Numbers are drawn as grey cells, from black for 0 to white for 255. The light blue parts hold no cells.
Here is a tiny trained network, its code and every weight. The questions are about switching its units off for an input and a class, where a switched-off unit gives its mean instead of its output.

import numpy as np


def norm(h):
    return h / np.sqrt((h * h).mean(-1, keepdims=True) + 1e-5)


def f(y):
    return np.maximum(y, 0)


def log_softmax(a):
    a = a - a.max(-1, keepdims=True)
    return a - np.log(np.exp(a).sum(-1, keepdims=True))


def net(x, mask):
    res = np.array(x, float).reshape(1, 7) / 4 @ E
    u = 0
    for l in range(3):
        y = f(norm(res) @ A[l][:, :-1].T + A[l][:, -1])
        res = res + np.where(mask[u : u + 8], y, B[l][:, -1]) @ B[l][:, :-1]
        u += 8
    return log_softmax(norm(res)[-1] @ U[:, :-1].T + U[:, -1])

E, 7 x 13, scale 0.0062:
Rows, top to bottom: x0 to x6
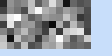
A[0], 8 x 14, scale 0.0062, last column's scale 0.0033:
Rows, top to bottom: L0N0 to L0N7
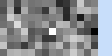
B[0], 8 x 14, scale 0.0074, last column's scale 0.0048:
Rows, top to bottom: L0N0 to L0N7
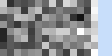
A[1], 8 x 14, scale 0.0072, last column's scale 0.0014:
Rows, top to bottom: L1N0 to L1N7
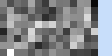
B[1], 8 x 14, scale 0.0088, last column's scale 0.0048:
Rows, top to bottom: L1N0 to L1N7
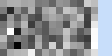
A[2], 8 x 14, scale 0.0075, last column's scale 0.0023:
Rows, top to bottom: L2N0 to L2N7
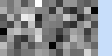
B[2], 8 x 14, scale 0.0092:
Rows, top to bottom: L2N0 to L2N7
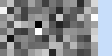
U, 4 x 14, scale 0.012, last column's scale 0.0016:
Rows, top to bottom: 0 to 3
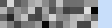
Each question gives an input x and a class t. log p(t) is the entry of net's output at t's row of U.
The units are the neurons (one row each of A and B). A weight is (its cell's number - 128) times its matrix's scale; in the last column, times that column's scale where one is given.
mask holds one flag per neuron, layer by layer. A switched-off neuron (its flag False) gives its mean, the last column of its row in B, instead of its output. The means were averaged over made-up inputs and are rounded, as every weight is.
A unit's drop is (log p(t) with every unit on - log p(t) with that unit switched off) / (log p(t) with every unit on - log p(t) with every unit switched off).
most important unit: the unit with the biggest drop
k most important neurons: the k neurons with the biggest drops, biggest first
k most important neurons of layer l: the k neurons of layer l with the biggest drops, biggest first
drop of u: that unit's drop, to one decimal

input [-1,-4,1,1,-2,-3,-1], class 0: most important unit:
L0N2
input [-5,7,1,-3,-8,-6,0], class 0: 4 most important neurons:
(L1N7, L1N6, L0N0, L1N5)
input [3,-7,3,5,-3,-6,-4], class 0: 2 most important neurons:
(L0N2, L1N7)
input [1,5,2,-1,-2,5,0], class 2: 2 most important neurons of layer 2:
(L2N2, L2N0)
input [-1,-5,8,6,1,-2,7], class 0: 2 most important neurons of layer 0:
(L0N2, L0N0)
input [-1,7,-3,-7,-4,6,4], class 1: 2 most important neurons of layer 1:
(L1N6, L1N4)
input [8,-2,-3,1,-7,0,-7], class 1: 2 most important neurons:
(L0N2, L2N3)
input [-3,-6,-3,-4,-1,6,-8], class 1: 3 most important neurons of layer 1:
(L1N0, L1N6, L1N3)
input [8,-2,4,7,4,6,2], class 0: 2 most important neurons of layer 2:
(L2N2, L2N5)
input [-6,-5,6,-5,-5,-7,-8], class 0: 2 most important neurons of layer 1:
(L1N7, L1N6)
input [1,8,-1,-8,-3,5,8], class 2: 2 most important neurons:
(L1N3, L2N2)
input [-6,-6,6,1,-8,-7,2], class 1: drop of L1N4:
0.2
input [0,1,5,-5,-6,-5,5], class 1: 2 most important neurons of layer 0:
(L0N2, L0N4)
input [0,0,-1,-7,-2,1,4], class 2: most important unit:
L1N3
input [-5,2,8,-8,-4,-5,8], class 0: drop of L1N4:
-0.1
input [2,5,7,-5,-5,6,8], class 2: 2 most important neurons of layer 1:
(L1N4, L1N3)
